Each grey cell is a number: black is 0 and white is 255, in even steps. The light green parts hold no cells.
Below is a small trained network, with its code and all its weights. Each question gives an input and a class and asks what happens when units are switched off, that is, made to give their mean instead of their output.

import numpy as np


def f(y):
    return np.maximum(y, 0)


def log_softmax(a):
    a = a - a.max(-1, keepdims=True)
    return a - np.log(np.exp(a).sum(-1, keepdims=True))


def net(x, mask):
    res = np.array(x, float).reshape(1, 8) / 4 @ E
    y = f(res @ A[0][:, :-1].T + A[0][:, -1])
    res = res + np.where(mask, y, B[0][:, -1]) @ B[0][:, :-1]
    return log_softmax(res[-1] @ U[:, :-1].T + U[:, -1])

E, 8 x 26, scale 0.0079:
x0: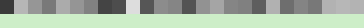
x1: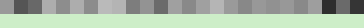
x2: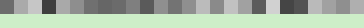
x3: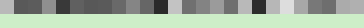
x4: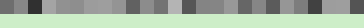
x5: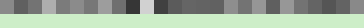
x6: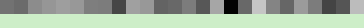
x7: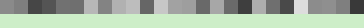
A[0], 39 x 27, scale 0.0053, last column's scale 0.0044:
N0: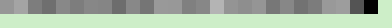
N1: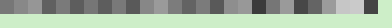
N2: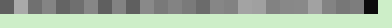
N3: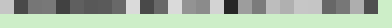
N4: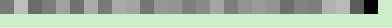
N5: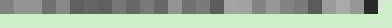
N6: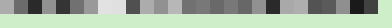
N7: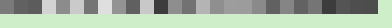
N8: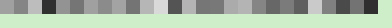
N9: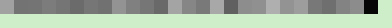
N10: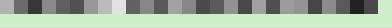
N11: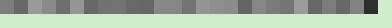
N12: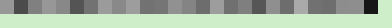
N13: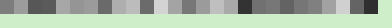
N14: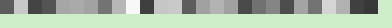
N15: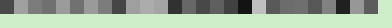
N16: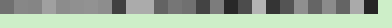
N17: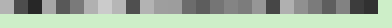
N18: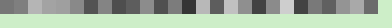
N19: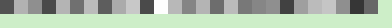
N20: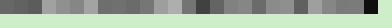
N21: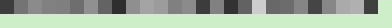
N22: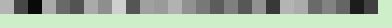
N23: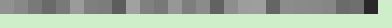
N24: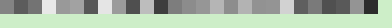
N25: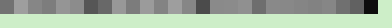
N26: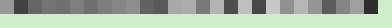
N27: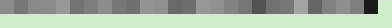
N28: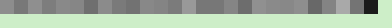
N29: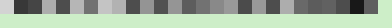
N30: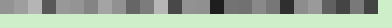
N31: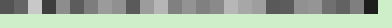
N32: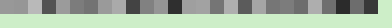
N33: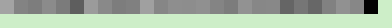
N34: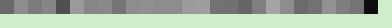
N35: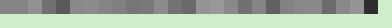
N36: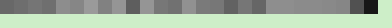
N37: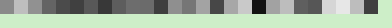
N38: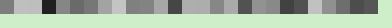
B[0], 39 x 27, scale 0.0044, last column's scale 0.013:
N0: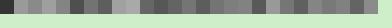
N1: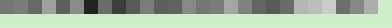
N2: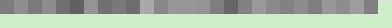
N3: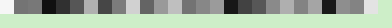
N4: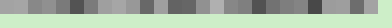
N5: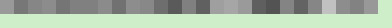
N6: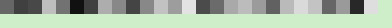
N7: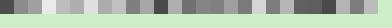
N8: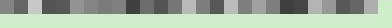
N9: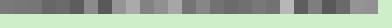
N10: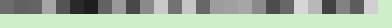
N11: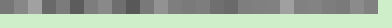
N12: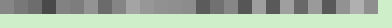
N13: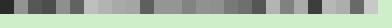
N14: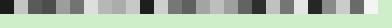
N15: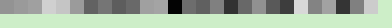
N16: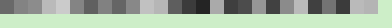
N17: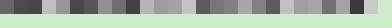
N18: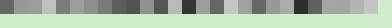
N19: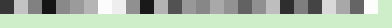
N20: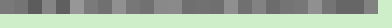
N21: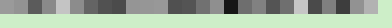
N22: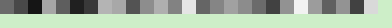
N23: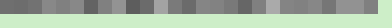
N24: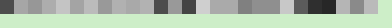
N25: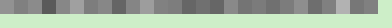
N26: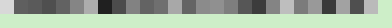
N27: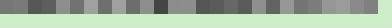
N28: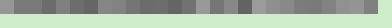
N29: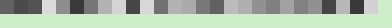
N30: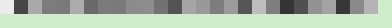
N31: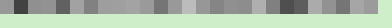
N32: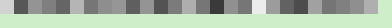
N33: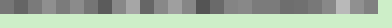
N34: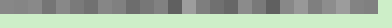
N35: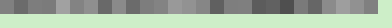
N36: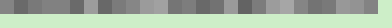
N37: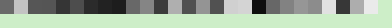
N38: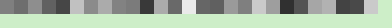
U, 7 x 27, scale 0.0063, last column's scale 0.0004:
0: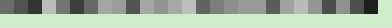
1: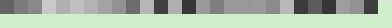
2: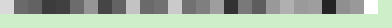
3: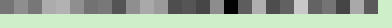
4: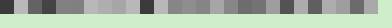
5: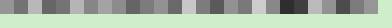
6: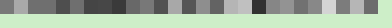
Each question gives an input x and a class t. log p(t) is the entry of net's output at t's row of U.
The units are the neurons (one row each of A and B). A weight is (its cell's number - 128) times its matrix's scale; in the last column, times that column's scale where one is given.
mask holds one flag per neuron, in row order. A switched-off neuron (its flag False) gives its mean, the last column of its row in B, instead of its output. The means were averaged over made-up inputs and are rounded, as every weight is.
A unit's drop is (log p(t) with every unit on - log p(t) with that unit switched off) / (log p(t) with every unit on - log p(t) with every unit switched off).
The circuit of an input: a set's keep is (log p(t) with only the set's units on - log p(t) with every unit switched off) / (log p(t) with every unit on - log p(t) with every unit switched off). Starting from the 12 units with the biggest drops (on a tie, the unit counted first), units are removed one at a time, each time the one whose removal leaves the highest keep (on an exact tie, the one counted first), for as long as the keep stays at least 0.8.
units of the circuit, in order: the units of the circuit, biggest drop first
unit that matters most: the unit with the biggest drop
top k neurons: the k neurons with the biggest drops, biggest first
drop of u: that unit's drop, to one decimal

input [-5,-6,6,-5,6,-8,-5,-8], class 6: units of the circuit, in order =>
[N37]
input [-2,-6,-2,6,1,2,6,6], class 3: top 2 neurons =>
[N16, N21]
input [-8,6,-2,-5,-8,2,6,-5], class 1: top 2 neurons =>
[N24, N7]
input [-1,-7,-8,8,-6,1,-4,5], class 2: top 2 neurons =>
[N3, N26]
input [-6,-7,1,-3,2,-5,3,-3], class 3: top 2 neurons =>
[N19, N15]
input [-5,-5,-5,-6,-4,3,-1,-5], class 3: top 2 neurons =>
[N15, N16]
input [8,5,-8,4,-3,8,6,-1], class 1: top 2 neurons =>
[N24, N7]
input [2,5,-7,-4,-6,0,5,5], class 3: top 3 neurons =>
[N15, N16, N21]
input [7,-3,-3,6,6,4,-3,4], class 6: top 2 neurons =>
[N37, N19]
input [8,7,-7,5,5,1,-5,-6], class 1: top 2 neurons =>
[N24, N18]
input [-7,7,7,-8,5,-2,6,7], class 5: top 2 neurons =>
[N38, N30]
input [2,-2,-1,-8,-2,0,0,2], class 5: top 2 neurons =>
[N30, N38]
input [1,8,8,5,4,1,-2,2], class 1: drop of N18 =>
0.1
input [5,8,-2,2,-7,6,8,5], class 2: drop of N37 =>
-0.1
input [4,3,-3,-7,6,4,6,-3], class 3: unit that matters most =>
N15
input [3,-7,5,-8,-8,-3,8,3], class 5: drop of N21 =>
-0.1
